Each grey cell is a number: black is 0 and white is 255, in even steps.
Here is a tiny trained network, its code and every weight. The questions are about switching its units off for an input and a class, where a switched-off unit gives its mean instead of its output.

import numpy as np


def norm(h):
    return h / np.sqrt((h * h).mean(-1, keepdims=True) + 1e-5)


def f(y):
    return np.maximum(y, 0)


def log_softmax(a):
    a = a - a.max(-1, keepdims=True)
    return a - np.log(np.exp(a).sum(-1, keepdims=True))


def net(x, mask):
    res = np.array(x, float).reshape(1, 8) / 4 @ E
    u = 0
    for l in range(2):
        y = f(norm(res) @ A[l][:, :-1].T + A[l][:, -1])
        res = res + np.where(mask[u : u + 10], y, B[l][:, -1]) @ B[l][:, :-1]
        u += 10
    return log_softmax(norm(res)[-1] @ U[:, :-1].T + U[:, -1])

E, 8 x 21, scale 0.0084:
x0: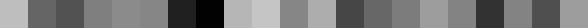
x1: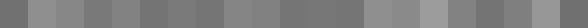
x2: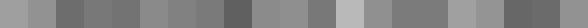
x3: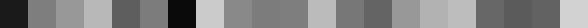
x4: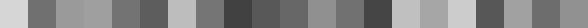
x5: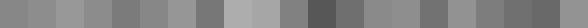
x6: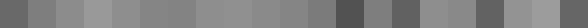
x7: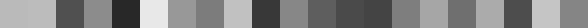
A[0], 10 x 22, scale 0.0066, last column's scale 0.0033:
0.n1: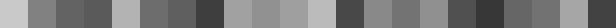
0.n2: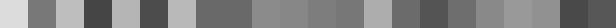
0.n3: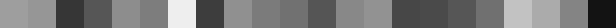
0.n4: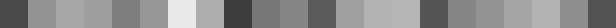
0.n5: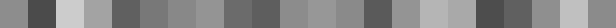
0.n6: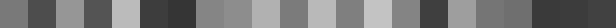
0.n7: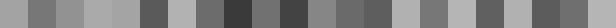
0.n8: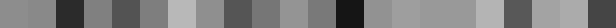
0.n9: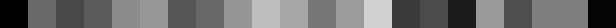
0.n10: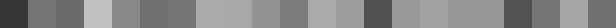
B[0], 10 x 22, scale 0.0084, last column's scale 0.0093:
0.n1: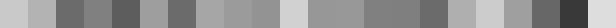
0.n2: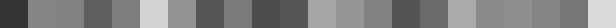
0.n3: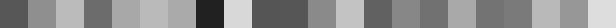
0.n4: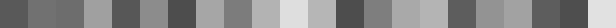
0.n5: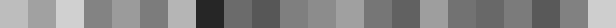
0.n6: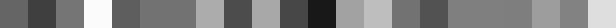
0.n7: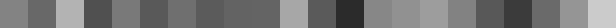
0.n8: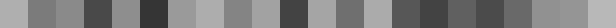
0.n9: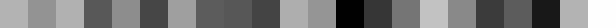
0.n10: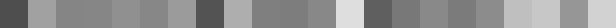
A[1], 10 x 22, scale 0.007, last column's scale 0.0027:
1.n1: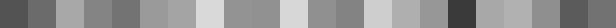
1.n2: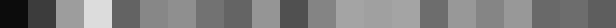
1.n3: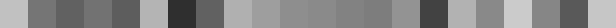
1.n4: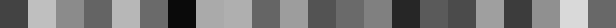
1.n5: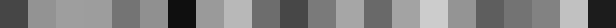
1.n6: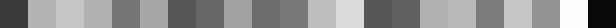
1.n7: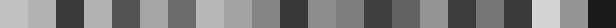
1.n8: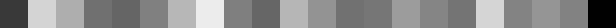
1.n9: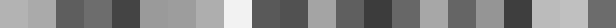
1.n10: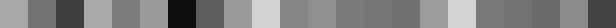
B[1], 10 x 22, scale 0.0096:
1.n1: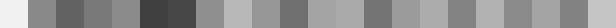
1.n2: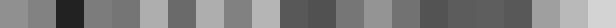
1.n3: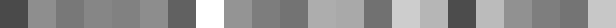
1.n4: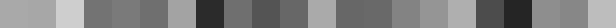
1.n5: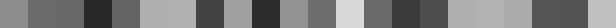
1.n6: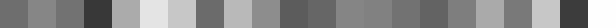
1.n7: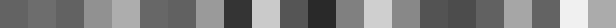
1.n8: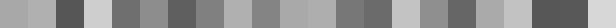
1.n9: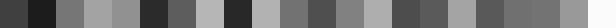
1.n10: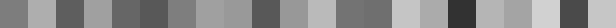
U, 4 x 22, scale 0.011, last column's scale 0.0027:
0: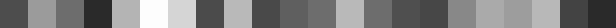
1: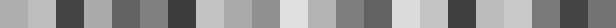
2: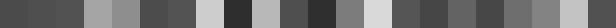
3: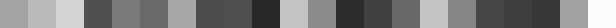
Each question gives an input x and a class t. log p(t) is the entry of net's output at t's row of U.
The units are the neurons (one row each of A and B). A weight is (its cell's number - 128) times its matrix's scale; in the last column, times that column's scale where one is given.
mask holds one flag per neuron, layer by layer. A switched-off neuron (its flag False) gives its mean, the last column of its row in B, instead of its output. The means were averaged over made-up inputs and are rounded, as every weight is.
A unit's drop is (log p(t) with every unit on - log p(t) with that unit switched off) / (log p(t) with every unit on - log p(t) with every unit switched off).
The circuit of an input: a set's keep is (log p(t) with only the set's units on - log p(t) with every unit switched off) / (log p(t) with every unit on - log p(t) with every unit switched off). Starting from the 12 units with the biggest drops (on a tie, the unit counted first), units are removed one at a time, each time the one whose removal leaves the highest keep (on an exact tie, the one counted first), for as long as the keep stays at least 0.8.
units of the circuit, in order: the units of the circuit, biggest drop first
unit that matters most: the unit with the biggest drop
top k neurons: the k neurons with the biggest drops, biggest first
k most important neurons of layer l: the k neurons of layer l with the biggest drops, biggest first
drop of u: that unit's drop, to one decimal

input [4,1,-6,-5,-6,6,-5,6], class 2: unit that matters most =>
1.n9
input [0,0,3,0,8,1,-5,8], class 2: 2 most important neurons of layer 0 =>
(0.n9 0.n8)
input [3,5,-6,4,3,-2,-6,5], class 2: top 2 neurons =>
(1.n9 0.n8)
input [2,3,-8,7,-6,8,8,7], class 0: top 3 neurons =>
(1.n5 0.n10 1.n6)
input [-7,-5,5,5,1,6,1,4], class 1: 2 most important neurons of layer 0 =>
(0.n4 0.n3)
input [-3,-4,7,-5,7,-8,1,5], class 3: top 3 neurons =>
(1.n6 0.n7 0.n10)
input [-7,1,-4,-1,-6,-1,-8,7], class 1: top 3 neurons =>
(1.n8 0.n4 1.n1)
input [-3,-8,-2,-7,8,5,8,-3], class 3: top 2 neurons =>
(0.n7 0.n10)
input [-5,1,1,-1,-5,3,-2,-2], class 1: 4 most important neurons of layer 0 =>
(0.n4 0.n7 0.n5 0.n8)
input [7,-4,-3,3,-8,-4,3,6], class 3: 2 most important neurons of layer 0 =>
(0.n9 0.n4)
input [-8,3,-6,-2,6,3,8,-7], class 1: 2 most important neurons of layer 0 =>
(0.n4 0.n9)
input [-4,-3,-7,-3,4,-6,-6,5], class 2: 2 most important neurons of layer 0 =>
(0.n8 0.n9)
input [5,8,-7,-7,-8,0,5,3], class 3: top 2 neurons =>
(0.n9 1.n6)
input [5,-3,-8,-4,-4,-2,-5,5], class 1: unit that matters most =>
0.n1
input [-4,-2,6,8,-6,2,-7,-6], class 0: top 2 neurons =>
(0.n10 1.n6)
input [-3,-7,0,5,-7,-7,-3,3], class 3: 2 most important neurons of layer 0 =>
(0.n9 0.n3)
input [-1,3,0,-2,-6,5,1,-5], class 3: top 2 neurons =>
(0.n9 1.n9)
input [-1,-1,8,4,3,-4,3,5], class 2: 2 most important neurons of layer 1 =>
(1.n9 1.n7)
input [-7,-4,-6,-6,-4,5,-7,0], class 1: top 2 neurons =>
(0.n4 1.n8)
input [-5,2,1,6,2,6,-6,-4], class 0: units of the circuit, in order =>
(1.n6)
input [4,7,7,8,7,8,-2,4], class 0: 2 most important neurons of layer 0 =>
(0.n9 0.n10)
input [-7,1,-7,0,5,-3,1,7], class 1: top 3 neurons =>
(0.n4 1.n8 1.n1)
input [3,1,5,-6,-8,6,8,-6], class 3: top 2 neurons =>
(0.n9 1.n6)
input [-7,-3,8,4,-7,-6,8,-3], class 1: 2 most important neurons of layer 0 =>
(0.n4 0.n7)
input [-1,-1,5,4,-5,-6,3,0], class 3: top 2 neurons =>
(0.n9 0.n3)
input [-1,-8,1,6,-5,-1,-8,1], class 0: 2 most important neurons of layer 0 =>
(0.n10 0.n7)
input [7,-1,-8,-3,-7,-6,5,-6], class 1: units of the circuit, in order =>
(0.n1)
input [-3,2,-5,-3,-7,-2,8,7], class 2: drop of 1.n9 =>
0.7
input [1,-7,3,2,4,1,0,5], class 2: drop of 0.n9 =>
0.3
